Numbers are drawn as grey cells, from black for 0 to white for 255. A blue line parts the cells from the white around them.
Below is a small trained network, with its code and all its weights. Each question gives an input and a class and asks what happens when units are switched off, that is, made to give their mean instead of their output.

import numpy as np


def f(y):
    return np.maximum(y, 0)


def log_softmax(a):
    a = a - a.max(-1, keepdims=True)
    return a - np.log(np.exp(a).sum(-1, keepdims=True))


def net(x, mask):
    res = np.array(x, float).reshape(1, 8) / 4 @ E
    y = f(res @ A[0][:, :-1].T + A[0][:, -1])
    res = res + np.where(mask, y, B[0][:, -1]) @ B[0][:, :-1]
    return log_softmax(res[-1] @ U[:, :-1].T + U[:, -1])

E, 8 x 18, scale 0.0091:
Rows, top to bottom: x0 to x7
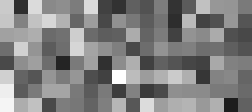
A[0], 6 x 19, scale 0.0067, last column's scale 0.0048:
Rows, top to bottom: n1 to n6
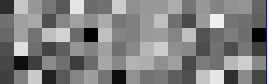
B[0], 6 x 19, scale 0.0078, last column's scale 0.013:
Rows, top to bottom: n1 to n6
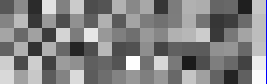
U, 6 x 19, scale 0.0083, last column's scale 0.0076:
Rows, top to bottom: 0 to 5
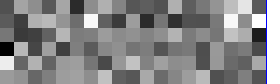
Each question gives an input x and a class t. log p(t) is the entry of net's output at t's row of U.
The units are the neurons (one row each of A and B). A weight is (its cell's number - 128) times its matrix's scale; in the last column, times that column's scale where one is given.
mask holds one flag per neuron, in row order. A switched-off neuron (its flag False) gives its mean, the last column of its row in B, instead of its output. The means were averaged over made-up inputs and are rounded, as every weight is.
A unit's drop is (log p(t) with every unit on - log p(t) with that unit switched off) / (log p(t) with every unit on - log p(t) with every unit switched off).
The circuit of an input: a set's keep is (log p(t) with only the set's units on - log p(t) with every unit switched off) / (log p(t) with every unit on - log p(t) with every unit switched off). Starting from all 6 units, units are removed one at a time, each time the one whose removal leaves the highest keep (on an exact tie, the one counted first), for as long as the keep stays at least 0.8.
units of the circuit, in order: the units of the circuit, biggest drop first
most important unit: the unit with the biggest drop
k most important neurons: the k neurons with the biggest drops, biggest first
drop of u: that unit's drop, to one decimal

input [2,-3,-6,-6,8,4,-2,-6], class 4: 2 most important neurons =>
[n5, n4]
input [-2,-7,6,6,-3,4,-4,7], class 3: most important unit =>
n4
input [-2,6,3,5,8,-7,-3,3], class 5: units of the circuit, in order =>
[n6, n5, n4]
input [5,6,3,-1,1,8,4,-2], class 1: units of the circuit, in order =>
[n6, n5]
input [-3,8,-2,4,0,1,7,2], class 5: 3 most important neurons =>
[n5, n6, n3]
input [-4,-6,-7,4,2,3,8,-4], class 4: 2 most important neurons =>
[n5, n4]
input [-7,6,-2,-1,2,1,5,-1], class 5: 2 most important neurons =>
[n5, n3]
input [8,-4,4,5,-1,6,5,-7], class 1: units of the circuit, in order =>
[n5, n6]
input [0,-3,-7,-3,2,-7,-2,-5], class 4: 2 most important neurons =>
[n5, n6]
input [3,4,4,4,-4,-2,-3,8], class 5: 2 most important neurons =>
[n5, n2]
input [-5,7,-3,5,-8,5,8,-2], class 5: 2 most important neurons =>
[n3, n5]
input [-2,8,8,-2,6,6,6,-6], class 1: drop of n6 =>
0.5
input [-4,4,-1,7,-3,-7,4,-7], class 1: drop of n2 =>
0.1
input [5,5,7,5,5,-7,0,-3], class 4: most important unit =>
n6
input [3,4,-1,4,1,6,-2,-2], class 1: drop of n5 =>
0.2
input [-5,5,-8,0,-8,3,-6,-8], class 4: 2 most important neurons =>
[n5, n4]
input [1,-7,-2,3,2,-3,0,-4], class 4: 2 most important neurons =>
[n5, n6]
